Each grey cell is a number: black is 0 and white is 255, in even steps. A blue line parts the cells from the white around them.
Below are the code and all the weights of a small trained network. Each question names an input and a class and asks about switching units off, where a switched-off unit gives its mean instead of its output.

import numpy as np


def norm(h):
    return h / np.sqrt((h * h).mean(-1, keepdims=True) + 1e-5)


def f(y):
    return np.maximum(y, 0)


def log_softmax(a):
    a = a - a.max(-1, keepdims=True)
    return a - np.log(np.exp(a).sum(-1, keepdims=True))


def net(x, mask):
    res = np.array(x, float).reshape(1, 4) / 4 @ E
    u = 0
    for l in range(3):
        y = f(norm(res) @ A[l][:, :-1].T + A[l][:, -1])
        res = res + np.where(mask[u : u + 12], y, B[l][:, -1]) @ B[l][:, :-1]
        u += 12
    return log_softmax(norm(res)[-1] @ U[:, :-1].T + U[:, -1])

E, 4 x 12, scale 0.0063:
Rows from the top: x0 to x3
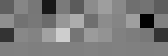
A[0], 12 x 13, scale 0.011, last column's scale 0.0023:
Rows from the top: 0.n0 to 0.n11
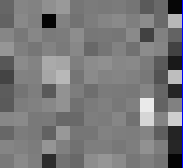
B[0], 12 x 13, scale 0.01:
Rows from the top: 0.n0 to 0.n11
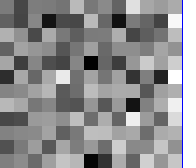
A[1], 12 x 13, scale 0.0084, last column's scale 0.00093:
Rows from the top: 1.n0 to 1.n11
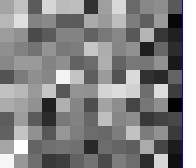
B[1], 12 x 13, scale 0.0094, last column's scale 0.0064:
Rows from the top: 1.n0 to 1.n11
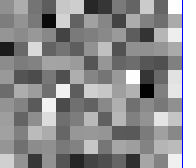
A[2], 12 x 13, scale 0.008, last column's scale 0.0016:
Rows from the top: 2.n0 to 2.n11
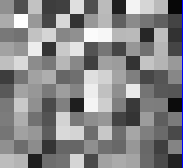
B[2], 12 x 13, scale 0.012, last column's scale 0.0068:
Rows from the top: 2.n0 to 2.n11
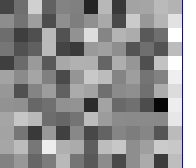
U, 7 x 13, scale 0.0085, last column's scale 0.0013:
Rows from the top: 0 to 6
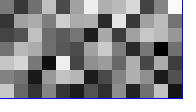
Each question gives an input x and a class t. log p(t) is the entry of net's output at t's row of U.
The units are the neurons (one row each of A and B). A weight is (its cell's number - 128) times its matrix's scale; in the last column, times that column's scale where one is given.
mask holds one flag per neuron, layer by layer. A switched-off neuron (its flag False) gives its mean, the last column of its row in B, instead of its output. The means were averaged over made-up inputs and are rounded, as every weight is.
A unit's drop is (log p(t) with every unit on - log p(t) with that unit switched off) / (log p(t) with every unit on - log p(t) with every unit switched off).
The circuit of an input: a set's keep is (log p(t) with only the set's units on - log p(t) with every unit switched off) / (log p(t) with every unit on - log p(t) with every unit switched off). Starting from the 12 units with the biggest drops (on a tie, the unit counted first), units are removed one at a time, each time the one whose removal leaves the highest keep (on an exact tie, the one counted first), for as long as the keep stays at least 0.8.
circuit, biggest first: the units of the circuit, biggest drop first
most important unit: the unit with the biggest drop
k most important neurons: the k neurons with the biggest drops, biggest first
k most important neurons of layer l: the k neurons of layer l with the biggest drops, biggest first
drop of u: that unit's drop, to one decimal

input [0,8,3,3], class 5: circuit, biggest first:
0.n1, 1.n0
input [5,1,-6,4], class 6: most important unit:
0.n8
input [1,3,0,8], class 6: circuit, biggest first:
0.n5, 1.n11
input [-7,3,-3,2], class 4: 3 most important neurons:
0.n8, 0.n1, 0.n5
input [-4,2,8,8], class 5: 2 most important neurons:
0.n5, 0.n1
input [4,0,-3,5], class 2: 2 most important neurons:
0.n7, 0.n5
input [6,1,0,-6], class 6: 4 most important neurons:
0.n8, 0.n1, 0.n11, 0.n5
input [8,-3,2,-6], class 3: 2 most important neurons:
0.n1, 0.n11
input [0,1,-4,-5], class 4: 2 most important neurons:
0.n1, 0.n4
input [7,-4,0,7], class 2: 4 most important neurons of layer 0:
0.n5, 0.n8, 0.n1, 0.n11
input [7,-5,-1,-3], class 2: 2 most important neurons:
0.n8, 0.n5
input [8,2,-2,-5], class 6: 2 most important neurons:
0.n8, 0.n1
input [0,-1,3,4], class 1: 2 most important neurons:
0.n1, 0.n5
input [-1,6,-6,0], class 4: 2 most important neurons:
0.n1, 0.n4
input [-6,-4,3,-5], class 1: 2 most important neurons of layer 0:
0.n1, 0.n7
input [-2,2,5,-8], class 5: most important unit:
0.n5
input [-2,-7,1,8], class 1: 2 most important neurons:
0.n7, 0.n1
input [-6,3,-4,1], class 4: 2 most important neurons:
0.n1, 0.n8
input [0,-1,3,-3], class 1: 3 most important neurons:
0.n1, 0.n5, 0.n4
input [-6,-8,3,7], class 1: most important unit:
0.n7
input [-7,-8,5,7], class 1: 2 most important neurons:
0.n7, 0.n1
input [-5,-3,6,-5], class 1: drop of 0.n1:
0.2
